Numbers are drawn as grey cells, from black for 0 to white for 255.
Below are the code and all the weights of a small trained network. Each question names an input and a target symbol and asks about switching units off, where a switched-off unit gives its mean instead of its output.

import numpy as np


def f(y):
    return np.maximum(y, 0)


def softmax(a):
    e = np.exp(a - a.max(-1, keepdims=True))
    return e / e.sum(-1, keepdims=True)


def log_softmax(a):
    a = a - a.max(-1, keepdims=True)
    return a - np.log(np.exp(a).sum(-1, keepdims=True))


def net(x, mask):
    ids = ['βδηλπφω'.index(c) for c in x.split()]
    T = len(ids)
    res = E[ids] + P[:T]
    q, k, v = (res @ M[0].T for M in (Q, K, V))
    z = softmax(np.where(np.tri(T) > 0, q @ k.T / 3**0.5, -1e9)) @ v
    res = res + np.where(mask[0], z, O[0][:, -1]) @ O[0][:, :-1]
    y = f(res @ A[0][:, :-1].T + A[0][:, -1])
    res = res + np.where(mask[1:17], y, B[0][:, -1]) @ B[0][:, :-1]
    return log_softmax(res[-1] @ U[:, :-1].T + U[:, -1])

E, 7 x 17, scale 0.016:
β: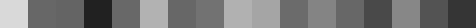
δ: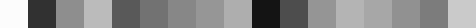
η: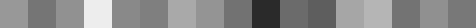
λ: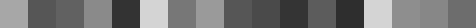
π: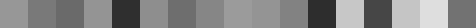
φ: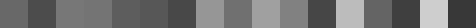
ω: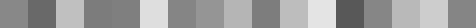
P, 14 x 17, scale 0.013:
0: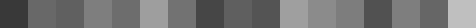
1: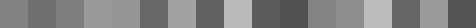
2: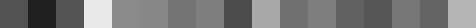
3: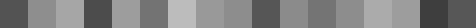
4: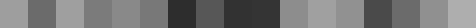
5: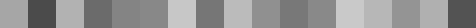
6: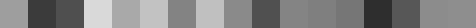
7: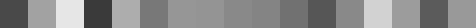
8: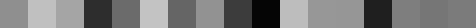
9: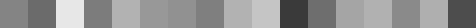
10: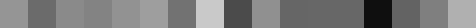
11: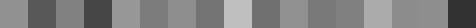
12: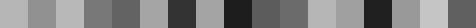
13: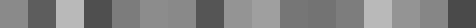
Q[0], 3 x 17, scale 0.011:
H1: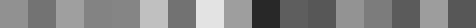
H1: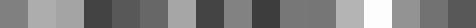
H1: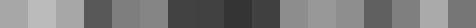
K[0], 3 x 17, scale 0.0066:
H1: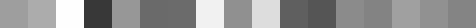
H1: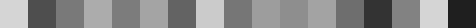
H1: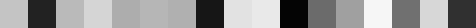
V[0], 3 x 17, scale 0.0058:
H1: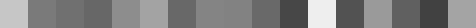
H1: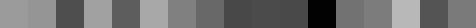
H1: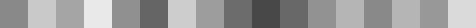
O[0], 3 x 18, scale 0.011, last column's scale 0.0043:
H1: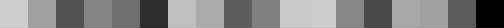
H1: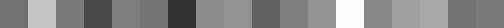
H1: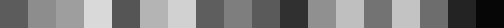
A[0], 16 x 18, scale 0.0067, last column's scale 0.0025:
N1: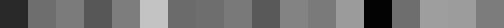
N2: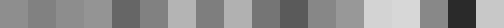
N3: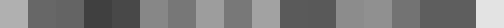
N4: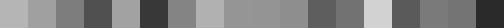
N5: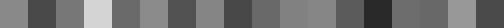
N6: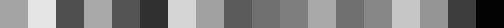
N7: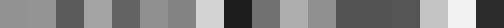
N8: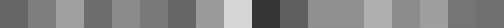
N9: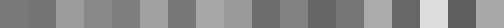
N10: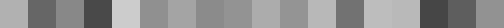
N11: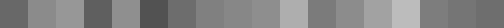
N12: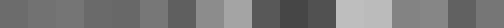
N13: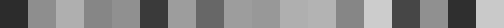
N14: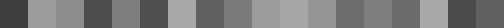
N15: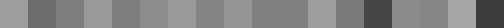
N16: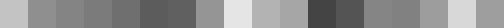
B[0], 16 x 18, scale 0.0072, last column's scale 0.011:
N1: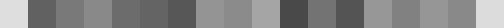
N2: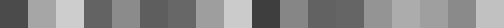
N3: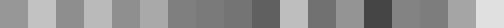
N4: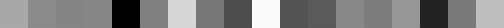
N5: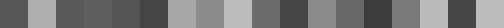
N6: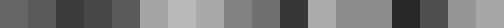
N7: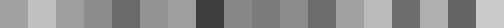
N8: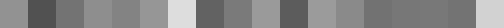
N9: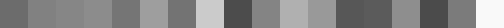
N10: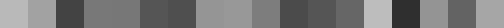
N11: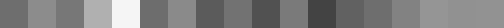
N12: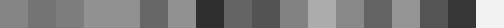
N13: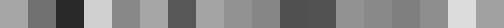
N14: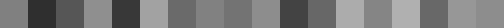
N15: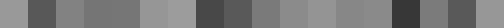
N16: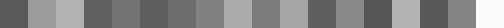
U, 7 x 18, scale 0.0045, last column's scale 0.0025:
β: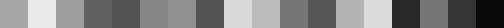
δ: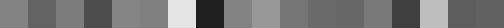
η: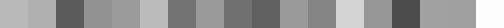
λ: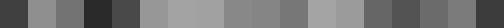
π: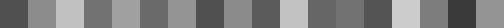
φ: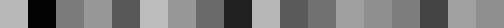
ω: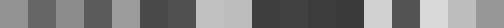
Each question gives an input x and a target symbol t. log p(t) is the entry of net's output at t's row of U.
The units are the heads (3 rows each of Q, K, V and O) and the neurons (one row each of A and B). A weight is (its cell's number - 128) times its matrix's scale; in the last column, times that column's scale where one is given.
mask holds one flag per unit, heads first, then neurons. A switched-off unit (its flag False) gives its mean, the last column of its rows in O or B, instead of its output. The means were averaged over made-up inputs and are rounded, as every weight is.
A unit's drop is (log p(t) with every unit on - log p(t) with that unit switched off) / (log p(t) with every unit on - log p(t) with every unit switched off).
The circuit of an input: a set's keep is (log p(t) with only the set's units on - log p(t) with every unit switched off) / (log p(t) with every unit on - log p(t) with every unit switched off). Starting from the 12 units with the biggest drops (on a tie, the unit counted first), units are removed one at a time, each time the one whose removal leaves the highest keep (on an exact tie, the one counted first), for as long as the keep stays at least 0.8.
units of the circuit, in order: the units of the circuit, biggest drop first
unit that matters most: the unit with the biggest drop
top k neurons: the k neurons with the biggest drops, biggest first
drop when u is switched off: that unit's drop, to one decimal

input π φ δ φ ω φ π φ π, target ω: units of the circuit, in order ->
[H1; N1]
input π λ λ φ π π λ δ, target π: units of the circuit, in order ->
[H1; N12; N2]
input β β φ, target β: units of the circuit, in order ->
[H1; N7; N4]
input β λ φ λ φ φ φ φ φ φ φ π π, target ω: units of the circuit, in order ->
[H1; N4]
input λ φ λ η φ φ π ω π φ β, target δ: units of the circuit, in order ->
[H1; N5; N9]
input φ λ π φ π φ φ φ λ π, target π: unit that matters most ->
N16
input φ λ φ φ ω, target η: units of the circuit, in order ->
[H1; N16]
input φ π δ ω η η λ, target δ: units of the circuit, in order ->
[H1; N5]
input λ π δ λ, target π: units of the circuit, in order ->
[H1; N2; N12]
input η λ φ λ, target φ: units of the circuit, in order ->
[H1; N4; N2; N5]
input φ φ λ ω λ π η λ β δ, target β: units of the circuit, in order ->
[H1; N4; N7; N16]
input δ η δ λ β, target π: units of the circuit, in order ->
[H1; N2]
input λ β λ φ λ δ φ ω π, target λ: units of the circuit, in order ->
[H1; N6]
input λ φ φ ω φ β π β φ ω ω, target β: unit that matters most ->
N7
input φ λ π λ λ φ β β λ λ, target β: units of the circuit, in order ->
[H1; N4; N7; N10]
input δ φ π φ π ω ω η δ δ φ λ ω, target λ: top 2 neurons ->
[N6; N2]
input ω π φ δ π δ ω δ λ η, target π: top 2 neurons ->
[N2; N1]
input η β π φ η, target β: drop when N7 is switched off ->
0.7
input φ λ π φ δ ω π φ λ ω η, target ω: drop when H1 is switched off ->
0.5
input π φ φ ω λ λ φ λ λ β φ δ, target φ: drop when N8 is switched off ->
0.3
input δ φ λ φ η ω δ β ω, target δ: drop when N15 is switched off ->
0.1
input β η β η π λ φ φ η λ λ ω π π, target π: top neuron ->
[N12]
